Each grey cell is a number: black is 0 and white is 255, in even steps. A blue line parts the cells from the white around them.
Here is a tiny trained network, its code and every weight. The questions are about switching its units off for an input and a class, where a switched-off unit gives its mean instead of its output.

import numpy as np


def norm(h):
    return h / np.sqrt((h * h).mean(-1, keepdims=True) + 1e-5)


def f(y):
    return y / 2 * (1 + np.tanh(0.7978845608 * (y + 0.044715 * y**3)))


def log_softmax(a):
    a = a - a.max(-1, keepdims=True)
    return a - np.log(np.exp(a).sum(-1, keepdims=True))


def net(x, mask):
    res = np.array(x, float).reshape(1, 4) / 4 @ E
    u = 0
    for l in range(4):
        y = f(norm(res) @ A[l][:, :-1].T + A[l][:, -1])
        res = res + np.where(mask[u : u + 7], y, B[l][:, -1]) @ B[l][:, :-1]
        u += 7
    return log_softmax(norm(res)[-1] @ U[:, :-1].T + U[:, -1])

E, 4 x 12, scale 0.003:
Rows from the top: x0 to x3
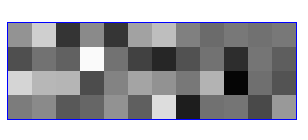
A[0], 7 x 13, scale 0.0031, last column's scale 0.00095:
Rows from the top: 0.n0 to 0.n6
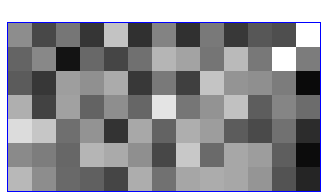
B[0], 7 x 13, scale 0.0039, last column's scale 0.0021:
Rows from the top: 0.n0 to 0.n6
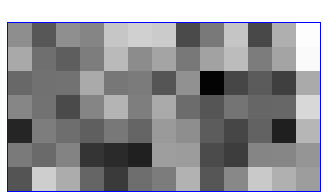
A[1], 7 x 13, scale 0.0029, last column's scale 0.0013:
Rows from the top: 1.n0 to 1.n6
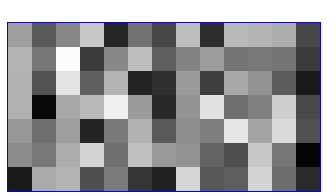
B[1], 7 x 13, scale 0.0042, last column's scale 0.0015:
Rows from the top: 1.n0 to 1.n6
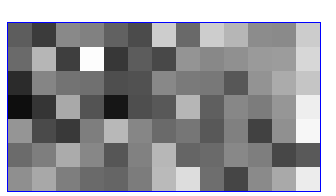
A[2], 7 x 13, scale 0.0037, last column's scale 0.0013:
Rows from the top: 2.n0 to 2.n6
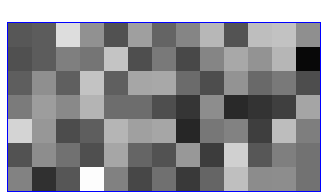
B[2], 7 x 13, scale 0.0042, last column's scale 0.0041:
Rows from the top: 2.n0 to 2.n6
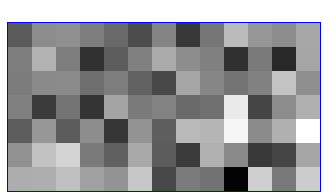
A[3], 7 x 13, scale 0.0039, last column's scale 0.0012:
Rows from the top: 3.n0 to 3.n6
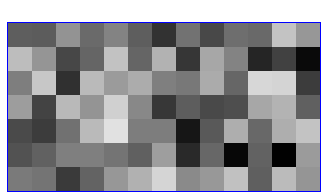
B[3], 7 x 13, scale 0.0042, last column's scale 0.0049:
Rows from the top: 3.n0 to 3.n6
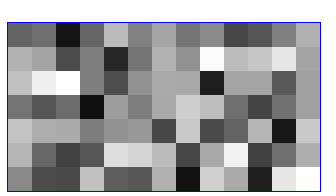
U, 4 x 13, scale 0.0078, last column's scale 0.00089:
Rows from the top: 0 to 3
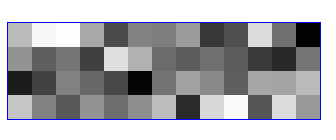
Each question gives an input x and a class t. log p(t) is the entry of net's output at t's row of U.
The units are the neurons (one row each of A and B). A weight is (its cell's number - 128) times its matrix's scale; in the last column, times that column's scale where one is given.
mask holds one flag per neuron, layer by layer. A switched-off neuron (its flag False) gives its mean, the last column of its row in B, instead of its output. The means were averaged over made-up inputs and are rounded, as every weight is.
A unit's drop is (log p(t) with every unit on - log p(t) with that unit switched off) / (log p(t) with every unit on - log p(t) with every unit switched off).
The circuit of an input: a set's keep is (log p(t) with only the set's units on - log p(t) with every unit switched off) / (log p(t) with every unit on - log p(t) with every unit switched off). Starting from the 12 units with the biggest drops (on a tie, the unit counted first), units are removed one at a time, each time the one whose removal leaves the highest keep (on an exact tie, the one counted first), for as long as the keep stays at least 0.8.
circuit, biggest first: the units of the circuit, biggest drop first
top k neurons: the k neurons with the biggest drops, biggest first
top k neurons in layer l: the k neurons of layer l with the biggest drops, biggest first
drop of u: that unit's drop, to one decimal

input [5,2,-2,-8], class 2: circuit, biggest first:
(0.n5)
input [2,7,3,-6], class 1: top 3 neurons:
(2.n4, 3.n5, 3.n6)
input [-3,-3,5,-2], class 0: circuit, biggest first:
(1.n1, 3.n6)
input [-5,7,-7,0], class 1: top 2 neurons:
(2.n4, 3.n5)
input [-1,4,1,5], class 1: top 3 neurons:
(2.n6, 3.n4, 0.n2)
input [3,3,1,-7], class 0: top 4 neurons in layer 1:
(1.n6, 1.n3, 1.n4, 1.n2)
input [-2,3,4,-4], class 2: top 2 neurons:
(0.n3, 1.n6)
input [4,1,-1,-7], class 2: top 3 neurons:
(2.n6, 1.n0, 0.n5)
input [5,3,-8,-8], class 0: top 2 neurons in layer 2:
(2.n6, 2.n3)
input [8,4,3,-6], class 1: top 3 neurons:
(0.n4, 2.n4, 3.n5)
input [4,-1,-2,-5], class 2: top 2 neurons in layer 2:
(2.n6, 2.n4)
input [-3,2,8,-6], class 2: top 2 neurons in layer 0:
(0.n3, 0.n2)
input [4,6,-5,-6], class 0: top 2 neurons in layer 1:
(1.n3, 1.n2)
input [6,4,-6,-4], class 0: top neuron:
(2.n6)
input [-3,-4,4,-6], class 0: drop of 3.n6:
0.2
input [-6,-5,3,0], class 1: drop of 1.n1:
0.1
